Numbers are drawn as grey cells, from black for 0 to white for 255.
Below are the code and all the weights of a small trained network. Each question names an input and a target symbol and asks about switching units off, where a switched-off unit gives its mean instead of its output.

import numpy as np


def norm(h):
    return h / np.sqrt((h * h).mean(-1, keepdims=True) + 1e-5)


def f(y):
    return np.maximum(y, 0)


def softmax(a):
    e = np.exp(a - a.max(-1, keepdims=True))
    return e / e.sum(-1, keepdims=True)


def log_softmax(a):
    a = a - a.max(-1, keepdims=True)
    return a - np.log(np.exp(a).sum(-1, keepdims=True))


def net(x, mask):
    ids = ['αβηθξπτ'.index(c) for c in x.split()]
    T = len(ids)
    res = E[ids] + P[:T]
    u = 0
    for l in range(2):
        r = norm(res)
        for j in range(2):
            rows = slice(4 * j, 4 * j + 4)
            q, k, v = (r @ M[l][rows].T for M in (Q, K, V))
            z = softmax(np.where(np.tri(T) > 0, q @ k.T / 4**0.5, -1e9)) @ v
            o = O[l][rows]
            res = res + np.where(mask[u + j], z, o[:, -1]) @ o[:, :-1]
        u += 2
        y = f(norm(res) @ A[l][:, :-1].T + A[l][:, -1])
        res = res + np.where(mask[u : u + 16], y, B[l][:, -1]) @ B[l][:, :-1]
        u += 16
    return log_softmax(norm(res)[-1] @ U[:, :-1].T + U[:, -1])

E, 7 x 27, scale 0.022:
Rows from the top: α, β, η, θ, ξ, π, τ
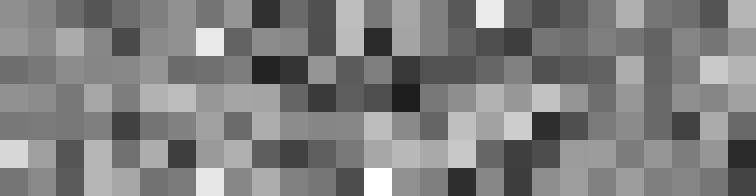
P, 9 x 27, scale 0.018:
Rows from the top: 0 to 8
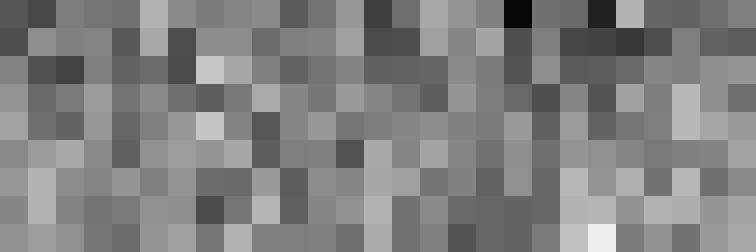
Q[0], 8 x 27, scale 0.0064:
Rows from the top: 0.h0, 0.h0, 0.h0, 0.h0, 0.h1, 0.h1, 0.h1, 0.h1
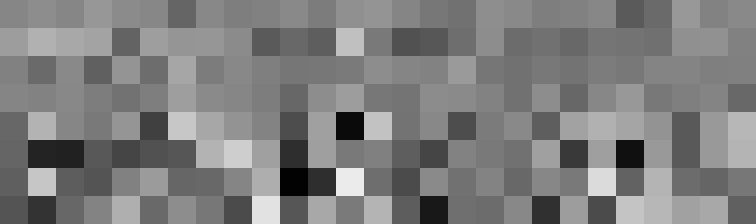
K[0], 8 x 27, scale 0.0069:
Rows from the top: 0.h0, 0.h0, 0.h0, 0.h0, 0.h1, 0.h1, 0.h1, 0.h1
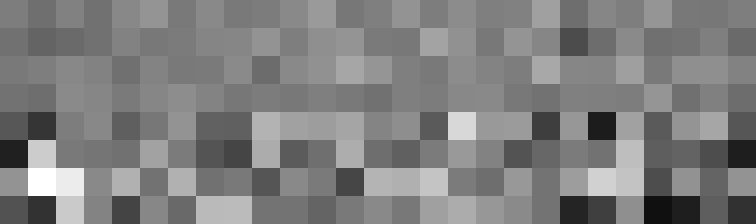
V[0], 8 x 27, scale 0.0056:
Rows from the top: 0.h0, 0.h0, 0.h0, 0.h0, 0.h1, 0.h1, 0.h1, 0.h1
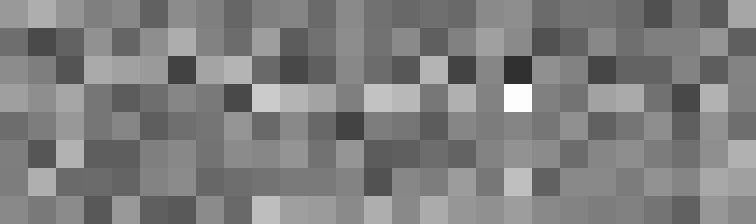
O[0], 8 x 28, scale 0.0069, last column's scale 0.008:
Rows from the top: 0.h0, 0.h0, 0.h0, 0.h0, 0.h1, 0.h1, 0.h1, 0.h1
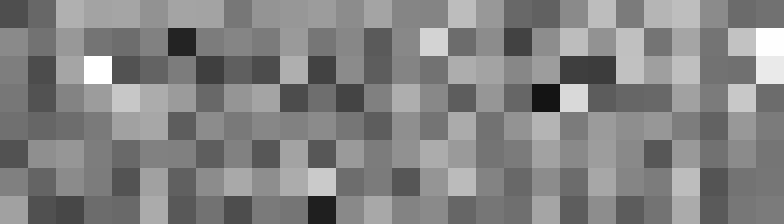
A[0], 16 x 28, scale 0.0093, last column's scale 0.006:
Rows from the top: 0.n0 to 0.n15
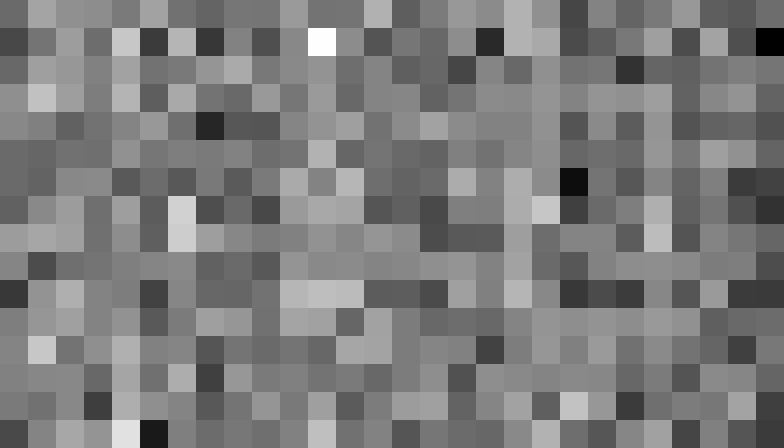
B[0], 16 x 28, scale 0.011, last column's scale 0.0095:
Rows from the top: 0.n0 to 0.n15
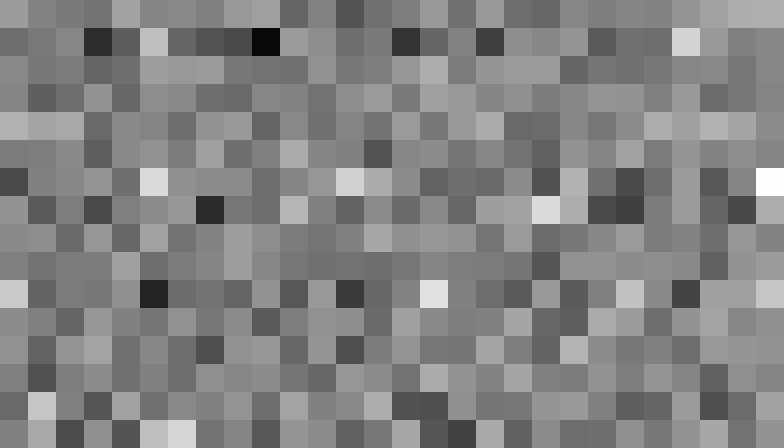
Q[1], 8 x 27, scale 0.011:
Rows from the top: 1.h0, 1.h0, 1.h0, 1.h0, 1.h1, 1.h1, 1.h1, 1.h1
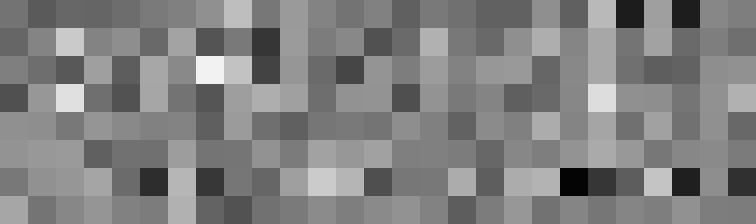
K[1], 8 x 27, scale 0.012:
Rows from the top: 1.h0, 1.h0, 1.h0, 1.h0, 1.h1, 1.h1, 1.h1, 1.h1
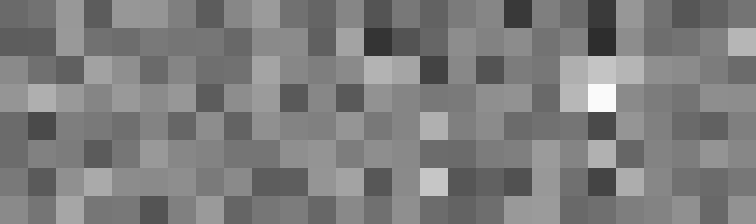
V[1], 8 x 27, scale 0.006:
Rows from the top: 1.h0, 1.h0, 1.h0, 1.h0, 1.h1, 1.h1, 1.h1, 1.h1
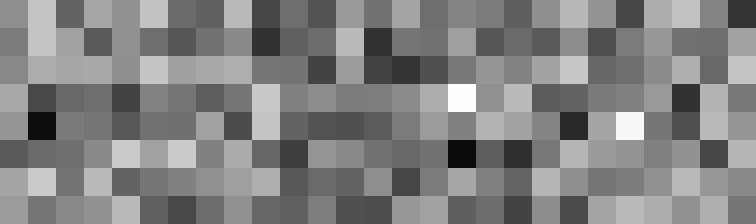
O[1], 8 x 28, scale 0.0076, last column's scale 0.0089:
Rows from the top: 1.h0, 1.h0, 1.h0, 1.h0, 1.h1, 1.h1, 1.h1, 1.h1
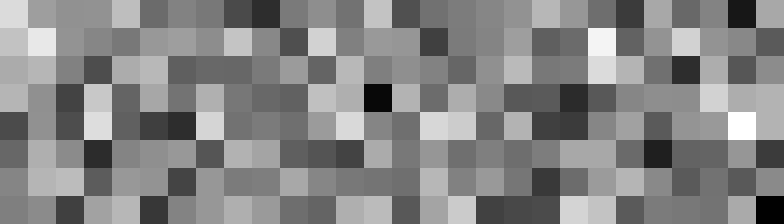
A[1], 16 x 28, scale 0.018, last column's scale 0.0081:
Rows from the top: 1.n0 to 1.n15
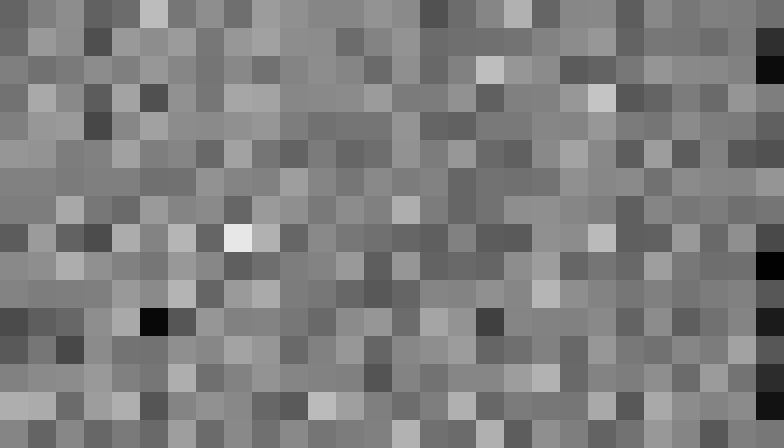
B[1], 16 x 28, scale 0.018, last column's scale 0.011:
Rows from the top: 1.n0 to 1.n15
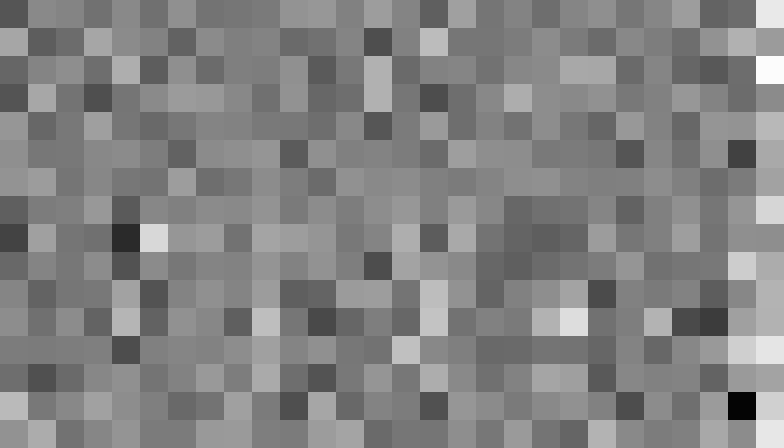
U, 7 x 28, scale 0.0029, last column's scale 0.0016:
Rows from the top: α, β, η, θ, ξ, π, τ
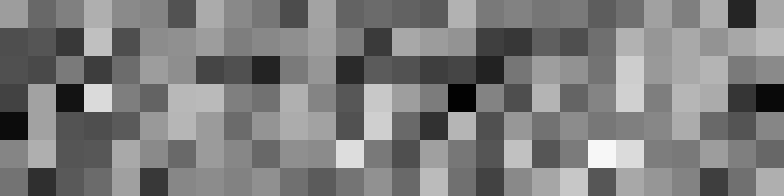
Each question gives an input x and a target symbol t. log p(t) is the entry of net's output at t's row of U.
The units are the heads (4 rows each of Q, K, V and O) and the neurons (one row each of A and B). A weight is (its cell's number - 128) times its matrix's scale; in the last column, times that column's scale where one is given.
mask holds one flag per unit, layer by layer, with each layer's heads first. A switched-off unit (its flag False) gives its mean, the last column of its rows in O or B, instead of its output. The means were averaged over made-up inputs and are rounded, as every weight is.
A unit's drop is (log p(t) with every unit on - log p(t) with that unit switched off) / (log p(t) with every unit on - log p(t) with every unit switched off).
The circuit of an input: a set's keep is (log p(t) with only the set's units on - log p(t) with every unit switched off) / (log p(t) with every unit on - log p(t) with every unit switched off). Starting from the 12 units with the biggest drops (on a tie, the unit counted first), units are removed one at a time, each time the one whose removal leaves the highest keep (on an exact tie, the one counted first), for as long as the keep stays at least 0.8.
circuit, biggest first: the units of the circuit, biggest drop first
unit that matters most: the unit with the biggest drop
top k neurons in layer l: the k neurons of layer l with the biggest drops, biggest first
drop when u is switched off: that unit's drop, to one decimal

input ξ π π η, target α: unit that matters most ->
1.h0
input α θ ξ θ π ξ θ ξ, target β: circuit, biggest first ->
[0.h0; 1.h0]
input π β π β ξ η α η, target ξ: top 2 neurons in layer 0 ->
[0.n10; 0.n6]
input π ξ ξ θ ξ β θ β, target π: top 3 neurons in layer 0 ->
[0.n6; 0.n10; 0.n7]
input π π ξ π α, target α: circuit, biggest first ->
[1.n14; 1.h0]
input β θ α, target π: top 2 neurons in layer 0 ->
[0.n6; 0.n7]
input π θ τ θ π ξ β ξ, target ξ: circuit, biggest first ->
[0.n10; 1.n0]
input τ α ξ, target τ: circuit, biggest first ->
[1.h0; 1.n11]
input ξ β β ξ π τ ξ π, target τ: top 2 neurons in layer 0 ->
[0.n6; 0.n11]
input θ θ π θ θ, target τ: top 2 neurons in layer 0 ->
[0.n7; 0.n6]
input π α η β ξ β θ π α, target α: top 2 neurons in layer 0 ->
[0.n10; 0.n6]
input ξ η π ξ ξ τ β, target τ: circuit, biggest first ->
[0.h0; 1.h0]
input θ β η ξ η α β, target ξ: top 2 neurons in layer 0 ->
[0.n10; 0.n6]
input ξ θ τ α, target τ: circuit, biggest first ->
[1.h0]
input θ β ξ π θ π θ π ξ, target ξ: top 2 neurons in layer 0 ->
[0.n10; 0.n6]
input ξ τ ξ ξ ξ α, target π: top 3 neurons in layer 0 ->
[0.n14; 0.n10; 0.n6]
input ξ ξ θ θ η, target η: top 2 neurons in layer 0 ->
[0.n6; 0.n10]
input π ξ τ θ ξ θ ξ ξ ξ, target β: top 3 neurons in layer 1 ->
[1.n1; 1.n4; 1.n8]
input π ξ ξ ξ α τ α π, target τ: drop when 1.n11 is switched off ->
0.3
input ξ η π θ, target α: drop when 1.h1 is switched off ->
0.5
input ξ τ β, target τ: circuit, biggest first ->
[1.h0]
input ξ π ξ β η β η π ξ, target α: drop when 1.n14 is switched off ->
0.3
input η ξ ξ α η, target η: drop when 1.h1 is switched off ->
0.4
